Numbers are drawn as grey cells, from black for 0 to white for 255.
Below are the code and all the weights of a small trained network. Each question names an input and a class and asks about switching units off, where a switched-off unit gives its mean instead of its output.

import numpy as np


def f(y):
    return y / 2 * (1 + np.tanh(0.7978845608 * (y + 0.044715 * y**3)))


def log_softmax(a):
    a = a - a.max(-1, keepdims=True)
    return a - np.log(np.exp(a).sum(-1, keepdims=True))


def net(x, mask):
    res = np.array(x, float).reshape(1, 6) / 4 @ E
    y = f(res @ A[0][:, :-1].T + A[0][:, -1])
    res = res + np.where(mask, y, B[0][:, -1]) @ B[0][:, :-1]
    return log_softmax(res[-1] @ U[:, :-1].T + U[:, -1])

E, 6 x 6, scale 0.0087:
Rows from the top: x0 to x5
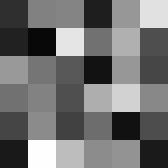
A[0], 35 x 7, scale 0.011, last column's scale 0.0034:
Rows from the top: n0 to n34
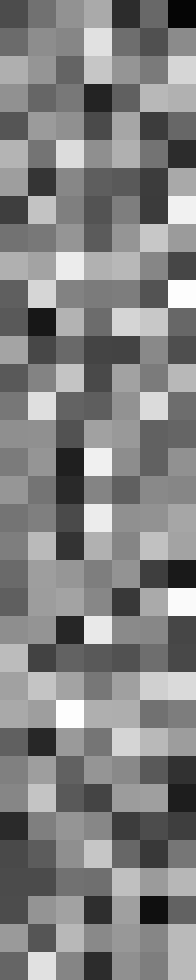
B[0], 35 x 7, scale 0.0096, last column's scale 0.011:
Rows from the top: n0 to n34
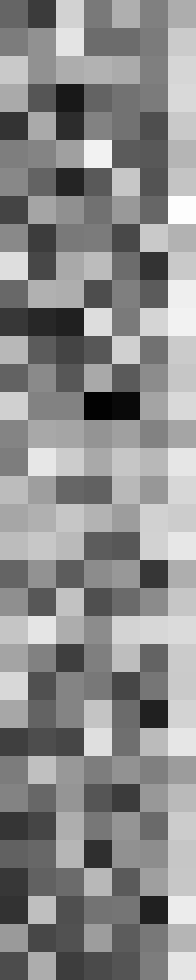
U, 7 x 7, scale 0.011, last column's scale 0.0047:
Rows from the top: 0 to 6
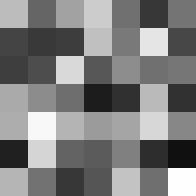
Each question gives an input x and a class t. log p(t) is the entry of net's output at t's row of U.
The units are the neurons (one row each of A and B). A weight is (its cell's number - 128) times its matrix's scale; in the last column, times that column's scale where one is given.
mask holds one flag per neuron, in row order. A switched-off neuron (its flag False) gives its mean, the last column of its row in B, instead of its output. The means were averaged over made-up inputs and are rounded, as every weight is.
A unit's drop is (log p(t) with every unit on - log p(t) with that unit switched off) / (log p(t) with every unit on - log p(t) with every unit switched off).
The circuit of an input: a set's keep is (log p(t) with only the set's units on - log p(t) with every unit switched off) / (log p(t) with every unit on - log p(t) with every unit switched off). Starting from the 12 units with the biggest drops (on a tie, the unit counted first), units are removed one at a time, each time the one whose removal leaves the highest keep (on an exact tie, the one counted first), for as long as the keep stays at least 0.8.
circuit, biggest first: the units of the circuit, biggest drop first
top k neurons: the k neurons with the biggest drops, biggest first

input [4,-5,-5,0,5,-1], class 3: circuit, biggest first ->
(n14)
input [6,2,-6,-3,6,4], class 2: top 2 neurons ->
(n0; n21)
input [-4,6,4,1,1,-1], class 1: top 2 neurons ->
(n10; n34)
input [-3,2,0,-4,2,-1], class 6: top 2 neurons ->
(n6; n10)
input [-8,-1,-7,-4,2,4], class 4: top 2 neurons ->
(n16; n22)
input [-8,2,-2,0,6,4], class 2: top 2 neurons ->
(n0; n30)
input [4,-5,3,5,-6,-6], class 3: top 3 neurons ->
(n14; n19; n24)
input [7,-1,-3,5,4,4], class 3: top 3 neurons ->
(n14; n19; n21)
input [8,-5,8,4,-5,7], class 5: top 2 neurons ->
(n32; n4)
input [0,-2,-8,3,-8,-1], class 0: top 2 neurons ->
(n9; n25)
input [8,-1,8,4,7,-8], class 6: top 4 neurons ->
(n12; n23; n17; n3)
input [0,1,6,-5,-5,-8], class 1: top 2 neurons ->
(n11; n26)
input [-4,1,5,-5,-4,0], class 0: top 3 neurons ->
(n5; n17; n34)
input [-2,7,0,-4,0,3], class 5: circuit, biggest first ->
(n32)
